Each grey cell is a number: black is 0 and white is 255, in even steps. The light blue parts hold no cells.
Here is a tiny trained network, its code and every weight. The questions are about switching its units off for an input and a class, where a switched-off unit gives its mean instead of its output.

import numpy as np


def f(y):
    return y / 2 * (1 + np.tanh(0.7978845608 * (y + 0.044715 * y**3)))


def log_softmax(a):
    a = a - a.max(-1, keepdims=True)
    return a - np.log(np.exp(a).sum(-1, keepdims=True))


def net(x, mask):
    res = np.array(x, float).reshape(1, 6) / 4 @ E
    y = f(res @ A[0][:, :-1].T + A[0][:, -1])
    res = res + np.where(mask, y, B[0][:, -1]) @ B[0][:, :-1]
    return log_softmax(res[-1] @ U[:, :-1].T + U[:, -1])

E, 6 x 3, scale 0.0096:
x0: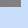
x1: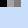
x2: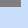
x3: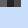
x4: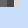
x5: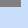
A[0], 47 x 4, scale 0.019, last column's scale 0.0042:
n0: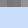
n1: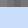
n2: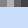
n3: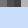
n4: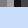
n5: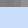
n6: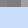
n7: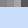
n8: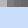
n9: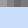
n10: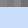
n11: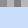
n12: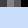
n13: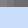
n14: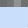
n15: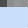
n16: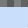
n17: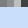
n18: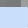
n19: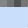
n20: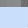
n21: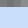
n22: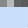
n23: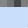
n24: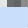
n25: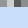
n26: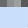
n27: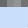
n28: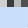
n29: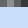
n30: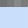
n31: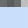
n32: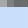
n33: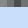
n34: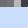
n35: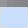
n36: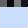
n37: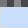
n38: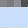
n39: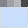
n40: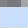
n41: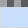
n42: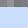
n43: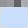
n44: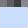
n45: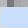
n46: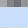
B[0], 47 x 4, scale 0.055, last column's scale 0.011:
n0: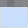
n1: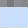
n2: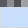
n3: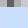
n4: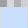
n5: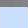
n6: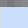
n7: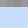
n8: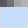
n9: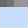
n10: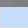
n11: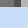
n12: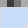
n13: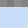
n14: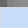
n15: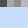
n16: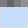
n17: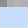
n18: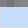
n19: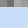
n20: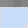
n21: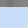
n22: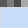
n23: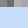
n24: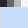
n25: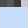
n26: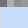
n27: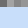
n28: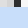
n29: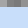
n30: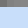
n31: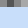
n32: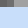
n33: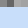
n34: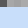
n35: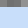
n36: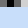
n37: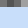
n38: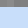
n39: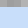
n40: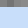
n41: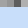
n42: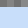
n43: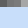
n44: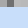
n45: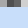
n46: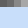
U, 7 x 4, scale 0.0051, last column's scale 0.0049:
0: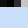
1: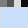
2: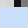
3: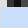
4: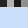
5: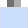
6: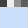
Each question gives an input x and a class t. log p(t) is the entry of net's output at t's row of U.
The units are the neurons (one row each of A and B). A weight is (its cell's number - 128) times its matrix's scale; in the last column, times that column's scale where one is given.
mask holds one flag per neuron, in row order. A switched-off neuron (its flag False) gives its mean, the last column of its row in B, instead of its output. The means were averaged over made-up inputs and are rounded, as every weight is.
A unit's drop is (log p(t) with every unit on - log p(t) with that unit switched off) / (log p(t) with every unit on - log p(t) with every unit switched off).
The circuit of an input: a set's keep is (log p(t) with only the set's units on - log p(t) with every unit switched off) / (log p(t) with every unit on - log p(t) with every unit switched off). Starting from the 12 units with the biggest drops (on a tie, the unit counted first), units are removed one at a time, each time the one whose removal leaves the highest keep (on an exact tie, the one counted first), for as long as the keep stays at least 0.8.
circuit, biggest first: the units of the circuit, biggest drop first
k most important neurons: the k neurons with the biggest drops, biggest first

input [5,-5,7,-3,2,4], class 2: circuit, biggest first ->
[n28]
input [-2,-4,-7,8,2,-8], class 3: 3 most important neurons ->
[n28; n36; n3]
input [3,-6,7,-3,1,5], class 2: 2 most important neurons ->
[n28; n36]
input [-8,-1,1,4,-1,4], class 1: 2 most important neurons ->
[n28; n45]
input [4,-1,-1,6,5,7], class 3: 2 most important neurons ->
[n24; n28]
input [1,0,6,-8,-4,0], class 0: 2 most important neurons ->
[n28; n25]
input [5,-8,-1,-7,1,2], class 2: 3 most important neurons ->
[n28; n36; n45]
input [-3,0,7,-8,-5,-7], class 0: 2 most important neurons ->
[n28; n25]
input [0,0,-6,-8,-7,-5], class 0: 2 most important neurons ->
[n25; n28]
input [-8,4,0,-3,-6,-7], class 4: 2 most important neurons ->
[n4; n36]
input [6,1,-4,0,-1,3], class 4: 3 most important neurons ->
[n28; n36; n24]
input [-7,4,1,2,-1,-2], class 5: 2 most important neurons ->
[n24; n25]
